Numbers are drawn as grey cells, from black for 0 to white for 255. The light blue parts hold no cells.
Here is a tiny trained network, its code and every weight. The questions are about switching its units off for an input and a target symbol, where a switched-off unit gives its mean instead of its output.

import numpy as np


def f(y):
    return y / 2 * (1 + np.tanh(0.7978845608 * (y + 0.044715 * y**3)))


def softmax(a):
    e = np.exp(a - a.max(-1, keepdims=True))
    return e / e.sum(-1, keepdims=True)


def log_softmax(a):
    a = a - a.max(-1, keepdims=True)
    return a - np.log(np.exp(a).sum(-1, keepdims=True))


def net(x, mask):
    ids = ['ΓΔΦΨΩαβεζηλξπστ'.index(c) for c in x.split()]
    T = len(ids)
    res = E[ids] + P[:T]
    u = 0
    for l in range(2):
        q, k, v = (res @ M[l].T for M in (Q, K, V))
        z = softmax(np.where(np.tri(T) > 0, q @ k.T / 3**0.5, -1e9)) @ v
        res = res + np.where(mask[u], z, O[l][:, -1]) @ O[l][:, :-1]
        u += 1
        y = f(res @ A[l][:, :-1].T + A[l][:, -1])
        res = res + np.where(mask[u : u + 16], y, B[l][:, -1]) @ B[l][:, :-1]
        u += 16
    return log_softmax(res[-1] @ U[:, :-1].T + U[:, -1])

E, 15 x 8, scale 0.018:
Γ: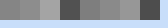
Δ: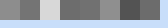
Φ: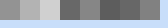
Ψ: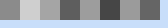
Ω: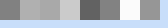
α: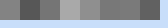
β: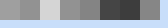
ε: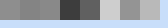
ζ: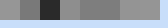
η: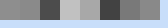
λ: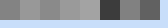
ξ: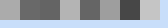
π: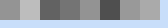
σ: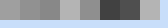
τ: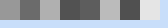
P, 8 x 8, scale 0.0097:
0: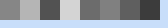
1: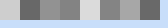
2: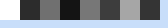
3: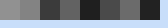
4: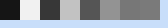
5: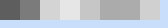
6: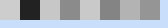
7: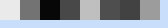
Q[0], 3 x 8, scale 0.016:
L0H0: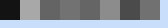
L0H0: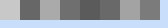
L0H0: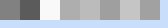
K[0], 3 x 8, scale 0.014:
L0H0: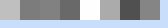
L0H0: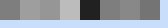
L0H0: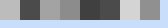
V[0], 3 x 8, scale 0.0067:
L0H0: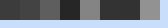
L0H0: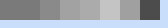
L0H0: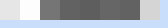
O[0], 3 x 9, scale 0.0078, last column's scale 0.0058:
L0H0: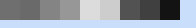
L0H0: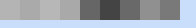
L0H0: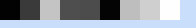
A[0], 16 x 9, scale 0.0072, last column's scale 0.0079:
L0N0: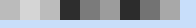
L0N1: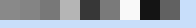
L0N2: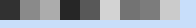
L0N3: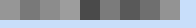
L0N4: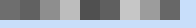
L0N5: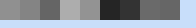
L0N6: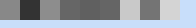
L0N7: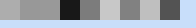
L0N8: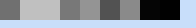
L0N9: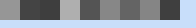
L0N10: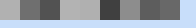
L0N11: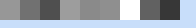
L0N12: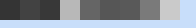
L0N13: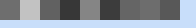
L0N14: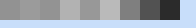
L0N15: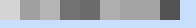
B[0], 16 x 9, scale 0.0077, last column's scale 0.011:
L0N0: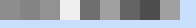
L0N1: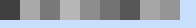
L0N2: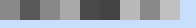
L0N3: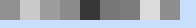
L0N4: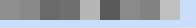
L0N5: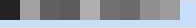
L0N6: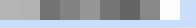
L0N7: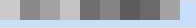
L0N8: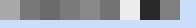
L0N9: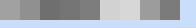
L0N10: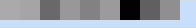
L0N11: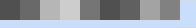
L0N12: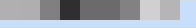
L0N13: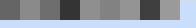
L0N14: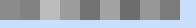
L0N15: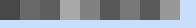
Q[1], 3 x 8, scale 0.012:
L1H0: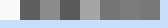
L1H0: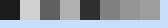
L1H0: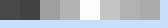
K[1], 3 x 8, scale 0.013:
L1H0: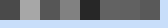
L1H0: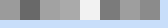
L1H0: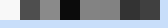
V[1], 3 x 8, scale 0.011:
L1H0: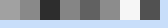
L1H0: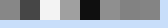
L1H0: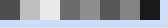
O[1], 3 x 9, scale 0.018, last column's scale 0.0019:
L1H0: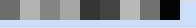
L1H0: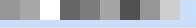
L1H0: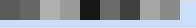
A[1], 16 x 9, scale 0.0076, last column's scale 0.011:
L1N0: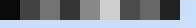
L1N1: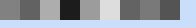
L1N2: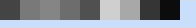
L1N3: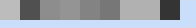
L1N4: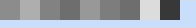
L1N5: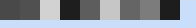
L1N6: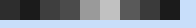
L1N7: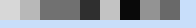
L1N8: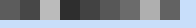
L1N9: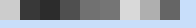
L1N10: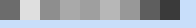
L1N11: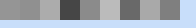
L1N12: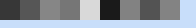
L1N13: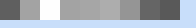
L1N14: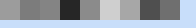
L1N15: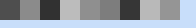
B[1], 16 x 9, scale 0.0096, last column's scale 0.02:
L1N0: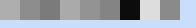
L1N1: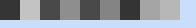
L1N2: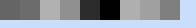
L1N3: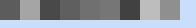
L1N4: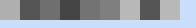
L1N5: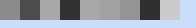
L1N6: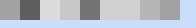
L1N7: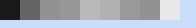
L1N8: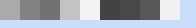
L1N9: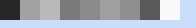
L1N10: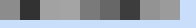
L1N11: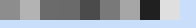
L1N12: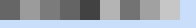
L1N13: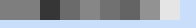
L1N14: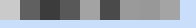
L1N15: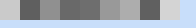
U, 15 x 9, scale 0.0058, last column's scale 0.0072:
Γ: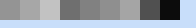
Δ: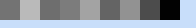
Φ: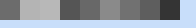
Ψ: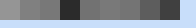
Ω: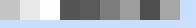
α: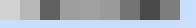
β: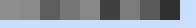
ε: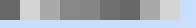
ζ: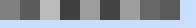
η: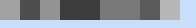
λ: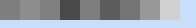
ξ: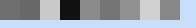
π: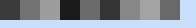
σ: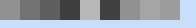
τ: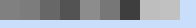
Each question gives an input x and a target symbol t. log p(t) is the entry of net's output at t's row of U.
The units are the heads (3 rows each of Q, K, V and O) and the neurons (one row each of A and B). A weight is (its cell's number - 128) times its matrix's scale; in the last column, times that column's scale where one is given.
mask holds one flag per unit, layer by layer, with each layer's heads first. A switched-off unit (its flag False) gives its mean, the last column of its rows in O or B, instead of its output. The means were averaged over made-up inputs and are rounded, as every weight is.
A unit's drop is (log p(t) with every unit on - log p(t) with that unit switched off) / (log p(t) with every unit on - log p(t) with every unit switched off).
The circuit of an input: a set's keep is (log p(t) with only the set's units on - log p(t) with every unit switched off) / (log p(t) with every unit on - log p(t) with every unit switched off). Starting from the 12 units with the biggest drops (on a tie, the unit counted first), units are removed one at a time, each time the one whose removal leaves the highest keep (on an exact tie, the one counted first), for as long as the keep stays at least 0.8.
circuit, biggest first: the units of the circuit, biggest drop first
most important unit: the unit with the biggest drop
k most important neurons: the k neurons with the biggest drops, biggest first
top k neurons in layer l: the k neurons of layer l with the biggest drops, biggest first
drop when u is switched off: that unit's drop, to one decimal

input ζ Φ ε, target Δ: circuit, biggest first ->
(L1H0 L1N9)
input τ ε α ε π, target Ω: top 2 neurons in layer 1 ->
(L1N11 L1N7)
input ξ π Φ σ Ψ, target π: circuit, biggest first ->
(L1H0 L0H0 L1N8 L1N12)
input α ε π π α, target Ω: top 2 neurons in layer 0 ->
(L0N10 L0N0)
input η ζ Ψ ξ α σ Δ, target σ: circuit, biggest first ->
(L1H0 L1N14 L0H0)
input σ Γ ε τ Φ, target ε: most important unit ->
L0N12
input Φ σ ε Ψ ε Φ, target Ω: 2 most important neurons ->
(L0N7 L0N2)
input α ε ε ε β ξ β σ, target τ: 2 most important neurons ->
(L1N0 L1N1)
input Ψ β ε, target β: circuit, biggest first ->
(L1H0 L1N8 L0N8)
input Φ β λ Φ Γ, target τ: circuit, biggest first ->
(L1H0 L1N0)
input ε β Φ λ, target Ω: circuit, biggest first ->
(L0N2 L1H0)
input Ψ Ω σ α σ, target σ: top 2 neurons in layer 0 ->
(L0N11 L0N4)
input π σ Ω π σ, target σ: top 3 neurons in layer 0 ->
(L0N12 L0N11 L0N4)
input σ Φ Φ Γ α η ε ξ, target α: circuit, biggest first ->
(L0H0)
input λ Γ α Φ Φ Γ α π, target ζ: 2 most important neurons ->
(L1N8 L0N0)
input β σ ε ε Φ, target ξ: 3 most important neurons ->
(L1N6 L1N8 L1N11)
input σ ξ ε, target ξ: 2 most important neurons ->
(L1N6 L1N9)
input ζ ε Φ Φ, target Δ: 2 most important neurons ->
(L0N1 L1N9)
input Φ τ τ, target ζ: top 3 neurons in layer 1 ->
(L1N8 L1N5 L1N7)
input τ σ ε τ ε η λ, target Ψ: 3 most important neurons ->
(L1N11 L1N13 L1N5)
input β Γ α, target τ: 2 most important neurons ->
(L1N1 L1N0)
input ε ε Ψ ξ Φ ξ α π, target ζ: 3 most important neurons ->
(L1N8 L1N5 L1N7)
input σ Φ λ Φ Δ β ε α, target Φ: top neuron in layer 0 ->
(L0N2)
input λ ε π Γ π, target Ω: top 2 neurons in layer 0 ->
(L0N10 L0N13)
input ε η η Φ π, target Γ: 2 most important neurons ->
(L1N6 L1N9)
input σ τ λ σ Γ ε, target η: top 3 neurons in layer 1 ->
(L1N15 L1N8 L1N7)
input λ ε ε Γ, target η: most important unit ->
L0N5
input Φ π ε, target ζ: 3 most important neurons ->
(L1N8 L1N5 L1N7)
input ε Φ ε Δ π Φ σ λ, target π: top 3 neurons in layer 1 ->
(L1N9 L1N8 L1N12)
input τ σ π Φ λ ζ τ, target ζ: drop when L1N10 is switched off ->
0.0
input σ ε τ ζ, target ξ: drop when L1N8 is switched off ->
0.1
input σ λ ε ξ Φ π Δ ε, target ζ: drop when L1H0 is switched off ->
0.9
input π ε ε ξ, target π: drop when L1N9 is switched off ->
0.5
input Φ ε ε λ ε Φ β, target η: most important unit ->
L0H0
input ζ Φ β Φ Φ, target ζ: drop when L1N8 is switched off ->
0.6
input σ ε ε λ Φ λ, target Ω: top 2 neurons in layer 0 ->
(L0N7 L0N2)
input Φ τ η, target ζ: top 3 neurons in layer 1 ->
(L1N8 L1N7 L1N5)
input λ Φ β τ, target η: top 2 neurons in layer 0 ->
(L0N5 L0N1)
